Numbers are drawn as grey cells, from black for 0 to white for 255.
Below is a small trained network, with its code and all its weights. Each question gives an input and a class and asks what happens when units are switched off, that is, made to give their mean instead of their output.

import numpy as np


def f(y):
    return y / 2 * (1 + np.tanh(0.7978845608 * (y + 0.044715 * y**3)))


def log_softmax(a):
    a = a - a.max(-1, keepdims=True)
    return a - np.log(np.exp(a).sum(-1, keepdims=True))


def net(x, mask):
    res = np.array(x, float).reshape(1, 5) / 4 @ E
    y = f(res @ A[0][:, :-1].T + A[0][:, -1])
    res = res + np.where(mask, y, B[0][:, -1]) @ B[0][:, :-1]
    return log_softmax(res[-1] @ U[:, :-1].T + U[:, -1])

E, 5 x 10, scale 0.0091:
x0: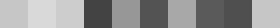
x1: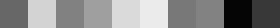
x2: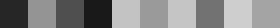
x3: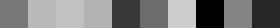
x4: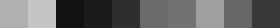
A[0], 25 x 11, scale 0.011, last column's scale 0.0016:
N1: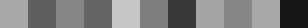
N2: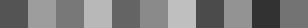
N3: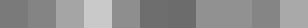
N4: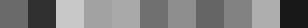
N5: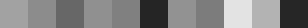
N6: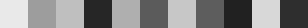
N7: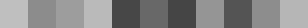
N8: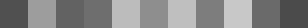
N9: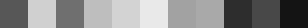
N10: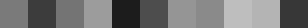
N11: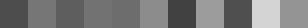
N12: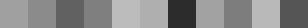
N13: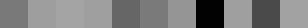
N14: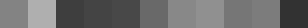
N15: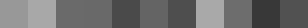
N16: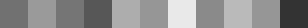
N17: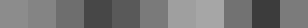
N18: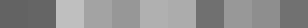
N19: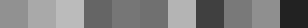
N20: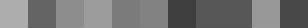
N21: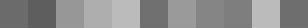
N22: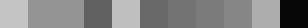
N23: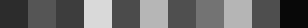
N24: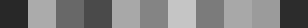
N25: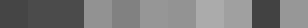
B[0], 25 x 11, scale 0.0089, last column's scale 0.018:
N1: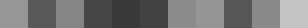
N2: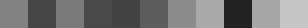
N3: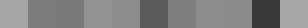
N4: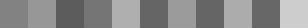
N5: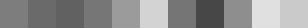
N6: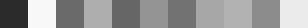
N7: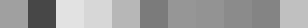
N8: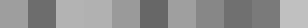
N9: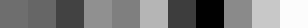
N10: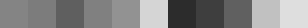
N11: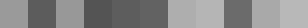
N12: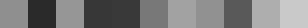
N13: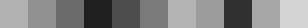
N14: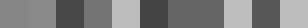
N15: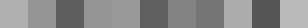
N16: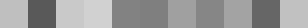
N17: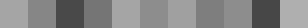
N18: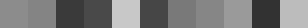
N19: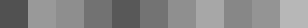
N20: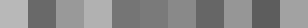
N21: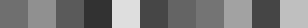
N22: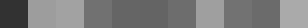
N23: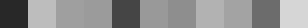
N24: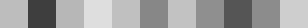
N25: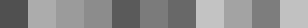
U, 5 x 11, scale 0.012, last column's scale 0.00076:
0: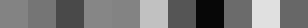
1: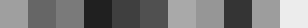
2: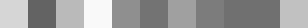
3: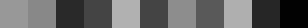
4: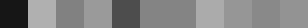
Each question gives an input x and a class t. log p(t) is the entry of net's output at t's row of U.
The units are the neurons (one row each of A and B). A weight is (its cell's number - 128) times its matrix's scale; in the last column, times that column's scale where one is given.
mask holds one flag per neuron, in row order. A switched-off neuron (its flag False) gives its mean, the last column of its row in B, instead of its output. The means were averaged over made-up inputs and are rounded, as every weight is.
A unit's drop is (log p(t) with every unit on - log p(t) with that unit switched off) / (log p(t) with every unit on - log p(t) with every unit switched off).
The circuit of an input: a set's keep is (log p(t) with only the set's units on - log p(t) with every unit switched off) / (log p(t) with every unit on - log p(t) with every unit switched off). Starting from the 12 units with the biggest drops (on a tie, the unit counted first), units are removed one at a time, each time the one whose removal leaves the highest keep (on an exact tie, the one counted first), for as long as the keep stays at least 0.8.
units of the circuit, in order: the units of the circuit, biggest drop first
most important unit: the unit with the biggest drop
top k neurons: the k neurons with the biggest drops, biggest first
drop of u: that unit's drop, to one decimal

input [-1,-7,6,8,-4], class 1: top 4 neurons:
(N13 N9 N2 N19)
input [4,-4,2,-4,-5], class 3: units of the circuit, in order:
(N21)
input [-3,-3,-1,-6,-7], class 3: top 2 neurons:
(N21 N4)
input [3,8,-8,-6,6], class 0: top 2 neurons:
(N9 N24)
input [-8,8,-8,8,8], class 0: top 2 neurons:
(N9 N1)
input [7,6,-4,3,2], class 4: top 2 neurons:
(N6 N10)
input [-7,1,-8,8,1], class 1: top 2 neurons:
(N13 N2)
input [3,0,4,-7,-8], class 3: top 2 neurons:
(N21 N4)
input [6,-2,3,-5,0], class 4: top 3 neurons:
(N6 N13 N2)
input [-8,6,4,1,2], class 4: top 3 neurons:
(N23 N25 N10)
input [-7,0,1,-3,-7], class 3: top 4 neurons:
(N21 N18 N6 N4)
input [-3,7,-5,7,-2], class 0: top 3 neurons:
(N9 N1 N12)
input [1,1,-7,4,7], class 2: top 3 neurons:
(N7 N21 N18)
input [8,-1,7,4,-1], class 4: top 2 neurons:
(N6 N19)
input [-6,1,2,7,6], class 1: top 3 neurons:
(N2 N13 N6)
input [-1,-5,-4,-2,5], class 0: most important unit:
N10
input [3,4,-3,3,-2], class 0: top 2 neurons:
(N9 N23)
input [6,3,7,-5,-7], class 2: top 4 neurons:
(N24 N16 N8 N14)
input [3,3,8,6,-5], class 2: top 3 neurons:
(N24 N16 N8)
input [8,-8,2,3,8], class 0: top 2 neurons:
(N5 N10)
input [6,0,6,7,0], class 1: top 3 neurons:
(N13 N2 N19)
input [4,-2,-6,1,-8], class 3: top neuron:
(N21)
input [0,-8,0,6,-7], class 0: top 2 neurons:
(N10 N5)
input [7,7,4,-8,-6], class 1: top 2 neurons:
(N12 N1)
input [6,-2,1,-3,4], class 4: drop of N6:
0.4
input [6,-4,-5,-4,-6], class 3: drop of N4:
0.5
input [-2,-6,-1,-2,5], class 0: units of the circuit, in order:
(N10)
